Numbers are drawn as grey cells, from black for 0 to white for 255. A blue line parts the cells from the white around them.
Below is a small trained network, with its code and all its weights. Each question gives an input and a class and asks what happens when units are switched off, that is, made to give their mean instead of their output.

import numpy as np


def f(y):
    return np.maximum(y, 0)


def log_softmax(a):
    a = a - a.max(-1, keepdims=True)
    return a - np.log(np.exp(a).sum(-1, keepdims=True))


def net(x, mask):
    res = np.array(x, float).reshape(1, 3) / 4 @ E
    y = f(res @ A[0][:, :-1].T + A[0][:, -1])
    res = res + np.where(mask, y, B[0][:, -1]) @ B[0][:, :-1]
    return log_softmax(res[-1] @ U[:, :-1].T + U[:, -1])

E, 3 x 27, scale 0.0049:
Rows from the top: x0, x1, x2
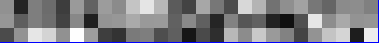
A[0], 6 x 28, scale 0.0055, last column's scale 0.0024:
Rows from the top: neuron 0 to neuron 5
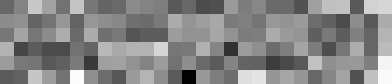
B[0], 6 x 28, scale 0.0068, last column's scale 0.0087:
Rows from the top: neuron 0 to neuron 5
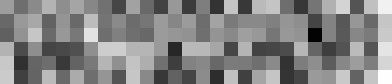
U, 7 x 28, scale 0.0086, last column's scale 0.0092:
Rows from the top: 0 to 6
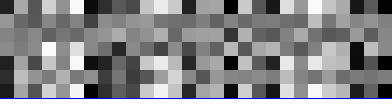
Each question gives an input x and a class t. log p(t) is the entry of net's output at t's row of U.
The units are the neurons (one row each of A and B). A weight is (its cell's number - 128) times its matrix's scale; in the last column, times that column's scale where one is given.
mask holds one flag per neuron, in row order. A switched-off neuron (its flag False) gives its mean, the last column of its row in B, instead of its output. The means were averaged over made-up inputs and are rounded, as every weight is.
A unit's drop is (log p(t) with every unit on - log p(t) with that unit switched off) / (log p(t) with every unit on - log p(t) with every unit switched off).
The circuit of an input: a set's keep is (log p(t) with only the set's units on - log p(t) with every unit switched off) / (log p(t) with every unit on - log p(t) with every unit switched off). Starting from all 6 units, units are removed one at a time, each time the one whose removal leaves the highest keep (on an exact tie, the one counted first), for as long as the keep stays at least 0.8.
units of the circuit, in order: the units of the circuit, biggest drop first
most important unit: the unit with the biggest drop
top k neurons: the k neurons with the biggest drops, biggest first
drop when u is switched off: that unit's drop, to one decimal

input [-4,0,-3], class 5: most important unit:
neuron 3
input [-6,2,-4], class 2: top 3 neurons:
[neuron 0; neuron 5; neuron 4]
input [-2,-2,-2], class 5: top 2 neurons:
[neuron 3; neuron 4]
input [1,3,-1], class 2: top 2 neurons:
[neuron 5; neuron 0]
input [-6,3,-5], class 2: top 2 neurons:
[neuron 5; neuron 0]
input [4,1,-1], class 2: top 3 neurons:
[neuron 0; neuron 3; neuron 5]
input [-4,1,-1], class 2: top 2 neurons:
[neuron 0; neuron 5]
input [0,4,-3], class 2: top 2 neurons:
[neuron 5; neuron 0]
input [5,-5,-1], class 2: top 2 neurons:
[neuron 0; neuron 3]
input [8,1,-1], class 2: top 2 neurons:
[neuron 3; neuron 0]
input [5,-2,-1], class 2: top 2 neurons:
[neuron 0; neuron 3]
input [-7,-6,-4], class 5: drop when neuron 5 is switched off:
0.0
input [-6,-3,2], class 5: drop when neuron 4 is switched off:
0.1
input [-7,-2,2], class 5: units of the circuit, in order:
[neuron 5]
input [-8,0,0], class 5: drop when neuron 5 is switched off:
0.5
